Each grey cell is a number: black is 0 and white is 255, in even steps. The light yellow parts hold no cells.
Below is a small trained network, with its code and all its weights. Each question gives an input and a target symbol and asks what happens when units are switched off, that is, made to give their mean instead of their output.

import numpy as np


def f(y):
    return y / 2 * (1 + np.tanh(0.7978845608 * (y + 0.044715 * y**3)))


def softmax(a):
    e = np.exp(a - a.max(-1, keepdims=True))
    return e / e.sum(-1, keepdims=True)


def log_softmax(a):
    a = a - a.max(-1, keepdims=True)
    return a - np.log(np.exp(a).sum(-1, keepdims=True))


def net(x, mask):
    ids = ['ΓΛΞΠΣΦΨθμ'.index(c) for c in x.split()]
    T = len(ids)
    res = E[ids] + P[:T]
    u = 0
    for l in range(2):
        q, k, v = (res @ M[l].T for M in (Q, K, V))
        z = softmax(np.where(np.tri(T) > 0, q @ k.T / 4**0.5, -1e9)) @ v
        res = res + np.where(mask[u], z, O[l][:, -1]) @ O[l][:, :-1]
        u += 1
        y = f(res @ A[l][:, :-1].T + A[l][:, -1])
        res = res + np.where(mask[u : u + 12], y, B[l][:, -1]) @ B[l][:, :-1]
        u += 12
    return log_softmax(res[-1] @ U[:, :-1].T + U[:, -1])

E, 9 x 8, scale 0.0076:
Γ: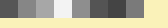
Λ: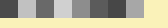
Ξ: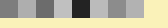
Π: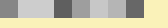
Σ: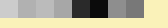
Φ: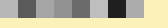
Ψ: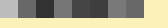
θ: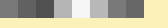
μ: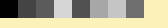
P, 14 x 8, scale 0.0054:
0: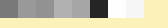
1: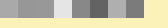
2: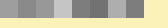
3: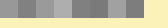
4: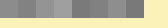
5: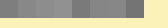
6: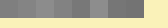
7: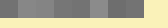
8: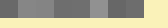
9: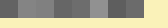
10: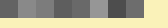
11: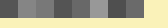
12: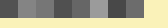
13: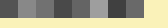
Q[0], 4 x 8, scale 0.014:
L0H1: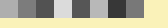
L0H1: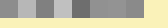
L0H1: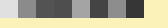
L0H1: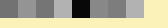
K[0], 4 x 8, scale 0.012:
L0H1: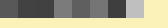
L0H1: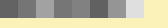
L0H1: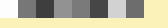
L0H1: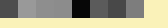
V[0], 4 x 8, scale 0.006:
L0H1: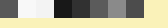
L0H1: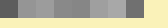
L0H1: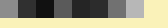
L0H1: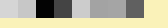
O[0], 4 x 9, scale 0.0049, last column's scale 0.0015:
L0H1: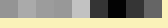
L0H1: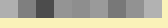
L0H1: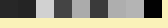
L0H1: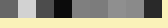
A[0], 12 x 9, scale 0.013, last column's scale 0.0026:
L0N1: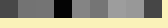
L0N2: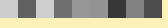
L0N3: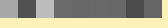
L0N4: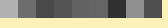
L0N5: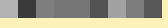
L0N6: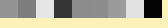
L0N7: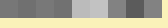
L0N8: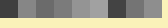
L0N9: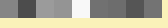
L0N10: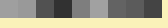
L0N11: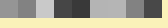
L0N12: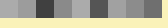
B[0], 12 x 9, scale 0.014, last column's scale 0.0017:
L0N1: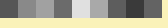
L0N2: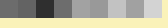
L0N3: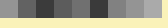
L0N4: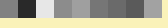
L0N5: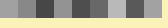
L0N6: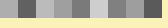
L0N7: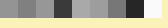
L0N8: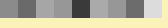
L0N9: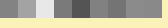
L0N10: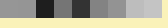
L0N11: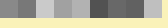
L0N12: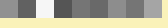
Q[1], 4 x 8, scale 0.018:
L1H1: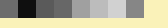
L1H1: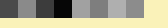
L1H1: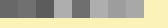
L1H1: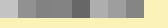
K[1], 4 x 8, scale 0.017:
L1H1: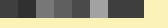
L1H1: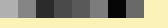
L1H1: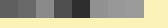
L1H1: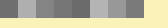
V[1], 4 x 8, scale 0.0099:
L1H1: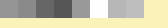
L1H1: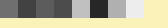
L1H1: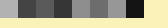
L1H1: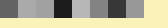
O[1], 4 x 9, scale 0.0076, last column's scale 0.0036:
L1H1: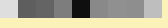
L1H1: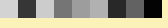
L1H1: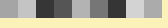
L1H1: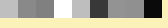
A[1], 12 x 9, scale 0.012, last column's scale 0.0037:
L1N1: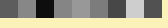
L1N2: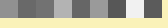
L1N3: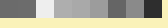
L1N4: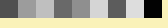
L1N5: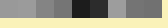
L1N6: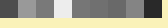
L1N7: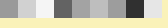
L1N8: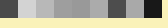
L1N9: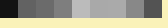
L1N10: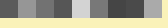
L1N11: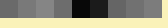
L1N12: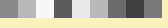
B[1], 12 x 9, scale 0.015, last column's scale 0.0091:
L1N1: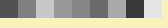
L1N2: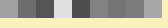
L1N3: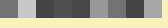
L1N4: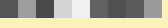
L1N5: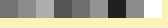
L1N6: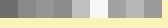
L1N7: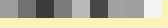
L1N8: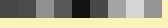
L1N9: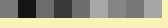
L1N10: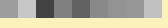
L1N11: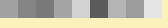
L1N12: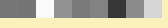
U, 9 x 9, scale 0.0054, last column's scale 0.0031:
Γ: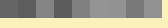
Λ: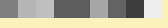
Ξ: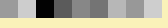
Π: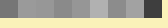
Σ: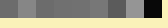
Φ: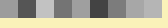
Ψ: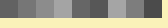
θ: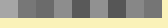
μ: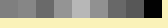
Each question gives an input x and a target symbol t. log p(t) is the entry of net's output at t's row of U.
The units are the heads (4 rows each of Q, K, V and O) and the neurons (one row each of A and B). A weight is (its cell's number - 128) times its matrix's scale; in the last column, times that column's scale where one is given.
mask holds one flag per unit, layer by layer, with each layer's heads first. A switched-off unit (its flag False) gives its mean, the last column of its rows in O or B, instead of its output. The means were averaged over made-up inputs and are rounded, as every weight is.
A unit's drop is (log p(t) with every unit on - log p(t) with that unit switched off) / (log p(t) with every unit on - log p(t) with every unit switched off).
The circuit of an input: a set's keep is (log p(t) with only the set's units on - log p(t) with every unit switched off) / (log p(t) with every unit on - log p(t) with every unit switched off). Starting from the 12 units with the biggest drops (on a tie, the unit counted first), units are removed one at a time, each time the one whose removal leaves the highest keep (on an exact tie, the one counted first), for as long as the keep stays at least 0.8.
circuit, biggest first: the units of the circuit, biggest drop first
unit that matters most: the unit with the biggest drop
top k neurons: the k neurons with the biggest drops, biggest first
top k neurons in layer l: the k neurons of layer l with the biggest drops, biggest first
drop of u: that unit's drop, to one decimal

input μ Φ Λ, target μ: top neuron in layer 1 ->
[L1N4]
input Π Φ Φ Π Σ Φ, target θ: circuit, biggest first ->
[L1H1; L0N2; L1N2]
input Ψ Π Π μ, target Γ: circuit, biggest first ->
[L1N9; L1H1]
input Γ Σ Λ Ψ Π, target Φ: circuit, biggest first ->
[L1N12; L1N7; L0N11]
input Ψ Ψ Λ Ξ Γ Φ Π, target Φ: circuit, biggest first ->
[L1N12; L0N11; L1N7]
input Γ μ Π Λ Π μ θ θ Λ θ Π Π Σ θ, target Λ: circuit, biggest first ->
[L1H1; L0N7; L1N1; L1N7]
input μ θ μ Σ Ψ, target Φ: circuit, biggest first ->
[L1N11; L0N4; L1N3]
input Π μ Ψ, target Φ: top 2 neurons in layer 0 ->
[L0N2; L0N12]
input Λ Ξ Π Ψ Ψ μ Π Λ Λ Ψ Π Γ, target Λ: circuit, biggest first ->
[L1N3; L1H1; L0H1]
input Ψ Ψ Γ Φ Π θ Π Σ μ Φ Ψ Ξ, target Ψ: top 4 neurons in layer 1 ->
[L1N8; L1N1; L1N5; L1N2]
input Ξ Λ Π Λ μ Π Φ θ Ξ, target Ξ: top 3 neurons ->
[L1N7; L1N3; L1N12]
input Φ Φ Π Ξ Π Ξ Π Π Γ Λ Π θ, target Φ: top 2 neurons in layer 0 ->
[L0N9; L0N8]
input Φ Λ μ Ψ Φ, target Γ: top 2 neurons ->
[L0N2; L1N9]
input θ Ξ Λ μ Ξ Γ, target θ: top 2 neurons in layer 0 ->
[L0N12; L0N7]
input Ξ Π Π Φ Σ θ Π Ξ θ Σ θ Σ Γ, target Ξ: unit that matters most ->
L1H1
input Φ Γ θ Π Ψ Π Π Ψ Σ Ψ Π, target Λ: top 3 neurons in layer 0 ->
[L0N10; L0N7; L0N11]
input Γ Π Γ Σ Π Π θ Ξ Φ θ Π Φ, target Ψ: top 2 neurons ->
[L0N2; L0N7]
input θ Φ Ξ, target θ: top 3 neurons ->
[L1N2; L0N12; L0N7]
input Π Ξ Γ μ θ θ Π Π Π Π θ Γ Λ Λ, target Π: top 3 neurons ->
[L1N6; L0N12; L0N2]
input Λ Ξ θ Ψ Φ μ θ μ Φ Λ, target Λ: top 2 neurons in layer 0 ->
[L0N2; L0N12]
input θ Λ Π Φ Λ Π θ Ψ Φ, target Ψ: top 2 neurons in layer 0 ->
[L0N2; L0N8]
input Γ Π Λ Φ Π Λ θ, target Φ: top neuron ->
[L0N9]
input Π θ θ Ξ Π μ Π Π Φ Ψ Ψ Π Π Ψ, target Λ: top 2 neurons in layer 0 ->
[L0N1; L0N4]
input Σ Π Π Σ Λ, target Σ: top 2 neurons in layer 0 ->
[L0N5; L0N3]
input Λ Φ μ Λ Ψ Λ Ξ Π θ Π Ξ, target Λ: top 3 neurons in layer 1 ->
[L1N3; L1N12; L1N11]
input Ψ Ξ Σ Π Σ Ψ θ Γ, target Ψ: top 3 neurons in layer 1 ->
[L1N8; L1N1; L1N5]
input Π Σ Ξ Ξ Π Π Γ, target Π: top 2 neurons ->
[L1N6; L0N3]
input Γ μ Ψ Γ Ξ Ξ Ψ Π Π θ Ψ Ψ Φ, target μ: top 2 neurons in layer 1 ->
[L1N4; L1N1]
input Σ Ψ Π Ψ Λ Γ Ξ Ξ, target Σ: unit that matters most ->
L1N12
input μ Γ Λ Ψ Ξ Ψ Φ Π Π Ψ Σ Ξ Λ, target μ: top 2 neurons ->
[L1N4; L1N12]
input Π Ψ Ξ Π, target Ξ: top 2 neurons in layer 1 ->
[L1N12; L1N1]
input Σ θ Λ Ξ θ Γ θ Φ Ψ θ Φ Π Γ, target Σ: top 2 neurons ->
[L1N12; L1N8]
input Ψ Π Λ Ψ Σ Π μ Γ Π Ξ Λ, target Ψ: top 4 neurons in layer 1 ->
[L1N8; L1N1; L1N5; L1N2]
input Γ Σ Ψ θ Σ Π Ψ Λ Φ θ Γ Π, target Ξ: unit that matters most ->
L0N11
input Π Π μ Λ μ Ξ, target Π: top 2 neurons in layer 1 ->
[L1N6; L1N7]
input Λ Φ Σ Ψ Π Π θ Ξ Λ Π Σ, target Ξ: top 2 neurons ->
[L1N10; L0N3]
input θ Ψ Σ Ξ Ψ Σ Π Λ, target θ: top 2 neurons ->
[L1N2; L0N8]
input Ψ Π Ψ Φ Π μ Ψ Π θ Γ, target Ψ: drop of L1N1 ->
0.4
